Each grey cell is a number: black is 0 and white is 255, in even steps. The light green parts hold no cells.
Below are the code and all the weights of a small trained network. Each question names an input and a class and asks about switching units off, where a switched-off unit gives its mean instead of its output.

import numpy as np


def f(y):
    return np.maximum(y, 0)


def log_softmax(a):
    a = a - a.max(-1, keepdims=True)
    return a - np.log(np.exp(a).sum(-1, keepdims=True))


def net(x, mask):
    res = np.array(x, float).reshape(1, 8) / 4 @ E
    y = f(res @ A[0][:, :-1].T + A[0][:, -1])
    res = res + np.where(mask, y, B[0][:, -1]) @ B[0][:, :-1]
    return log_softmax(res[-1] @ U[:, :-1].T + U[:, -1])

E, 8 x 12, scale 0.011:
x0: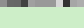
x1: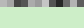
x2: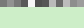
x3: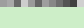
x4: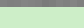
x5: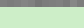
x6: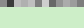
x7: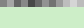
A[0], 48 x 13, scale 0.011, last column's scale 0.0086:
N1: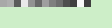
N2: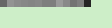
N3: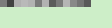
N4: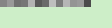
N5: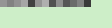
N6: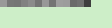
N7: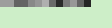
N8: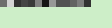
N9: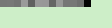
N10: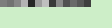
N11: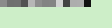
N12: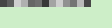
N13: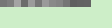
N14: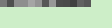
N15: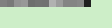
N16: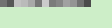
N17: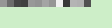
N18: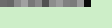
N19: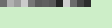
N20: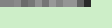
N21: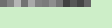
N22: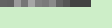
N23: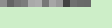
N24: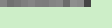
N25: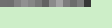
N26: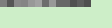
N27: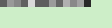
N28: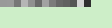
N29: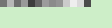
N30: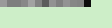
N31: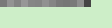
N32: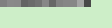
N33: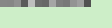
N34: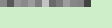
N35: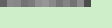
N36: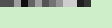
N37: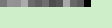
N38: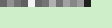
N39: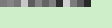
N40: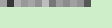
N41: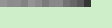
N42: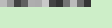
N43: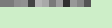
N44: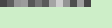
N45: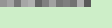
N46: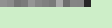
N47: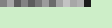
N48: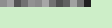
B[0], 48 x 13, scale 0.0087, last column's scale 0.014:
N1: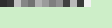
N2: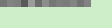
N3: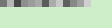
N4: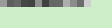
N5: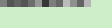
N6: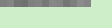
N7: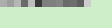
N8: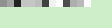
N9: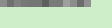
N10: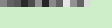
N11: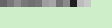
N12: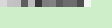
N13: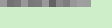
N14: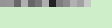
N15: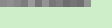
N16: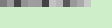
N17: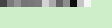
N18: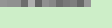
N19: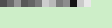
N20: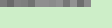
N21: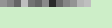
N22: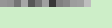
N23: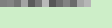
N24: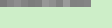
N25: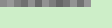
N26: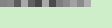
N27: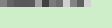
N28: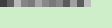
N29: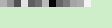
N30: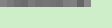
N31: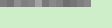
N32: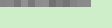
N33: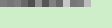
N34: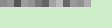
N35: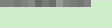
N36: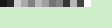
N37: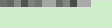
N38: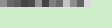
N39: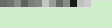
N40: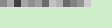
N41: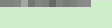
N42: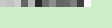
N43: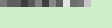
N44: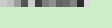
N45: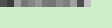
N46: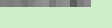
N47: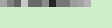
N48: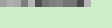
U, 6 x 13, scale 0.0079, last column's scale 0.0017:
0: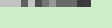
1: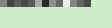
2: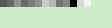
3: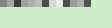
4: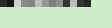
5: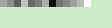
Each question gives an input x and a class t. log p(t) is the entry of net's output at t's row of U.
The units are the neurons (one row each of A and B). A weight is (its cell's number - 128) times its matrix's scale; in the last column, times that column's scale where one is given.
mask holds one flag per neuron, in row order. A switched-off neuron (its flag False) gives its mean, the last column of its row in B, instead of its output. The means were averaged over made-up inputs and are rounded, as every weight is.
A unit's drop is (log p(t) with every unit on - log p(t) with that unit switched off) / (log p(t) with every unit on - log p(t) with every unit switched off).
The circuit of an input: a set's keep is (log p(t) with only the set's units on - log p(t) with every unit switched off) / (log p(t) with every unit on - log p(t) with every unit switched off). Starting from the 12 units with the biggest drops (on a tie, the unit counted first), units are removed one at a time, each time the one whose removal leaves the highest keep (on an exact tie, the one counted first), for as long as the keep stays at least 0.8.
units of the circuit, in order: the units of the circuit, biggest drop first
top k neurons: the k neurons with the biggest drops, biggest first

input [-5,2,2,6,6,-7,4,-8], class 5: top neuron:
[N14]
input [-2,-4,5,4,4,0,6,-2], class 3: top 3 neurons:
[N3; N16; N10]
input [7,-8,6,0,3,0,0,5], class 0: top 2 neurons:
[N12; N44]
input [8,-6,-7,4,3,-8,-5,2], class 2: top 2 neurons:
[N17; N11]
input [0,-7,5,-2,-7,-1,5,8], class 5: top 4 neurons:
[N29; N47; N42; N7]
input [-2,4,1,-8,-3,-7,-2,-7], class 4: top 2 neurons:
[N36; N29]
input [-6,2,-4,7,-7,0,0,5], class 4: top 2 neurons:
[N1; N28]
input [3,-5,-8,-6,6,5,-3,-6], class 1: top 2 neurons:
[N10; N43]
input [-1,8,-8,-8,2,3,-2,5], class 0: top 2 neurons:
[N42; N7]
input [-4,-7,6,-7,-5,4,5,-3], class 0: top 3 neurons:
[N12; N44; N1]
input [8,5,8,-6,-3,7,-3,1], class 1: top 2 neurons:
[N38; N27]
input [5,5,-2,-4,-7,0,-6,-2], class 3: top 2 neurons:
[N8; N12]
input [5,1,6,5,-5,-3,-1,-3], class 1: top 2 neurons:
[N38; N36]
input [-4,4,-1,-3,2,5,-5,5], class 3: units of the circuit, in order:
[N8]
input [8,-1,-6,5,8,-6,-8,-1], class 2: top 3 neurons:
[N17; N11; N43]
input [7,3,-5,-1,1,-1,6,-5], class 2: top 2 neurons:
[N17; N8]
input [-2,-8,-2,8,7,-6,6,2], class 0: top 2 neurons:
[N12; N44]
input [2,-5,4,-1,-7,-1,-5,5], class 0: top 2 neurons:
[N12; N44]
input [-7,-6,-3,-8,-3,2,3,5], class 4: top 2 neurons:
[N36; N17]
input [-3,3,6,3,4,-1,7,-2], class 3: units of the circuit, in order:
[N3]
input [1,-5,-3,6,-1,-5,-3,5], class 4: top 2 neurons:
[N1; N42]
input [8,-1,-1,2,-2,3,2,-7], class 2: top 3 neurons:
[N17; N11; N29]
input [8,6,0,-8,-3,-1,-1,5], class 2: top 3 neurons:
[N17; N11; N1]
